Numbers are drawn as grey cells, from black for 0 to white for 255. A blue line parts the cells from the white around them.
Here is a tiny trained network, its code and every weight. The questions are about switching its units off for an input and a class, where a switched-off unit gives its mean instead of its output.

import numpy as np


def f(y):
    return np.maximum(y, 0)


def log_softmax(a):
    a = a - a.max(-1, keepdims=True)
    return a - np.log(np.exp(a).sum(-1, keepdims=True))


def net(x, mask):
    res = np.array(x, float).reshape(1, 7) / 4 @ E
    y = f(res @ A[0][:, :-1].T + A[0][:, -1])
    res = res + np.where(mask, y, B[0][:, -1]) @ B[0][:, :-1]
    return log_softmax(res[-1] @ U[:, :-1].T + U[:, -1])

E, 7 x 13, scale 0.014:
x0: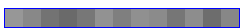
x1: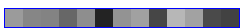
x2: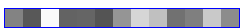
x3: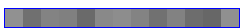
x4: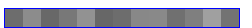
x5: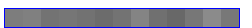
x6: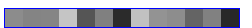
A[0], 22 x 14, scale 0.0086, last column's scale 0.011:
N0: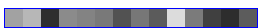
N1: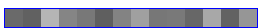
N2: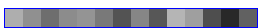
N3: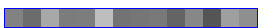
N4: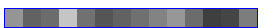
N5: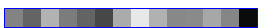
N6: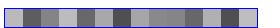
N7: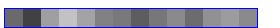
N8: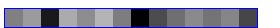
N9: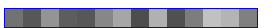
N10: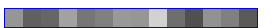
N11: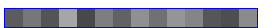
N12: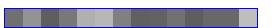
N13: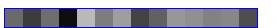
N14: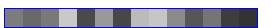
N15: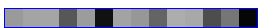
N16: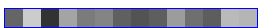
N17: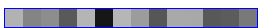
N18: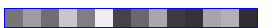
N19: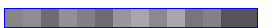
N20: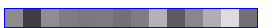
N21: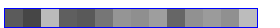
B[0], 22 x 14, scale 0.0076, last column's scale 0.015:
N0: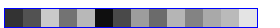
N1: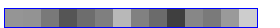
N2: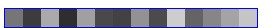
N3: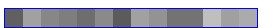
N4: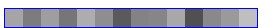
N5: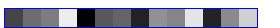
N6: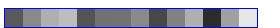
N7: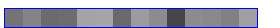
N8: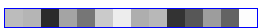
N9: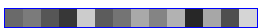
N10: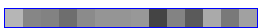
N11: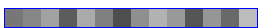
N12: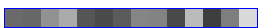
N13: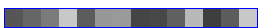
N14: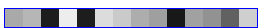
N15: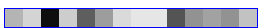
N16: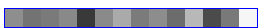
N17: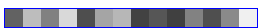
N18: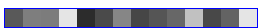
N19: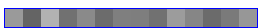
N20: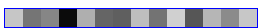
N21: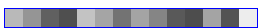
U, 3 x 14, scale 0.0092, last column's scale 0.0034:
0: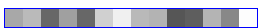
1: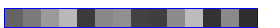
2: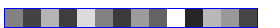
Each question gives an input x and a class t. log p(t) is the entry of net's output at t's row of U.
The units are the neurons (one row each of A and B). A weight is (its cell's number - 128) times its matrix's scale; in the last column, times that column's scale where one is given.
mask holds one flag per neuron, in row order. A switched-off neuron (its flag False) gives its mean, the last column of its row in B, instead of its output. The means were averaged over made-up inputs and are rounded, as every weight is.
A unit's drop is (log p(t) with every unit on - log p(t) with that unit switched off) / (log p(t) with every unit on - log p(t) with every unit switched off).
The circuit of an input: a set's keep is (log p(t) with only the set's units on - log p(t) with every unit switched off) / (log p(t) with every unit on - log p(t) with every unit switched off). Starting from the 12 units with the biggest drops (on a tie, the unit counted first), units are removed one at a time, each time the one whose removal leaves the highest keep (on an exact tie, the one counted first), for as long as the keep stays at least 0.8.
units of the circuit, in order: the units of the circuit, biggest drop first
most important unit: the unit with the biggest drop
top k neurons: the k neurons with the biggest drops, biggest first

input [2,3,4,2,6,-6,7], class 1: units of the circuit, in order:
N5
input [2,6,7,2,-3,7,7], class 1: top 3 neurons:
N5, N6, N8
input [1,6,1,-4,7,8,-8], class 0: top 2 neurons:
N15, N5
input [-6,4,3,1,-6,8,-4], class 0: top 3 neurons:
N15, N18, N6
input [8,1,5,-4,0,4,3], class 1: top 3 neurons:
N5, N8, N15
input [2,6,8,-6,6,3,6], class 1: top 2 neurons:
N5, N8
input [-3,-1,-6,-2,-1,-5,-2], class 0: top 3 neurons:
N8, N5, N6
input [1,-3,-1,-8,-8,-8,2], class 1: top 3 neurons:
N8, N15, N21
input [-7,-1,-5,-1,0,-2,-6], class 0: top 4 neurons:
N8, N5, N18, N6
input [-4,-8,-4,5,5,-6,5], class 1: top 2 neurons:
N18, N6
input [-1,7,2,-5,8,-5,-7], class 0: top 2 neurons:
N15, N18
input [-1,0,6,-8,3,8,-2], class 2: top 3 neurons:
N8, N14, N15
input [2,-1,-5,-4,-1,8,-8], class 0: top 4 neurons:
N8, N5, N18, N6
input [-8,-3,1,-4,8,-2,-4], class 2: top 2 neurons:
N8, N14
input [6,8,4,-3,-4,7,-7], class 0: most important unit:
N15
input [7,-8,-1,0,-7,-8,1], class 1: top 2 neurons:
N18, N15
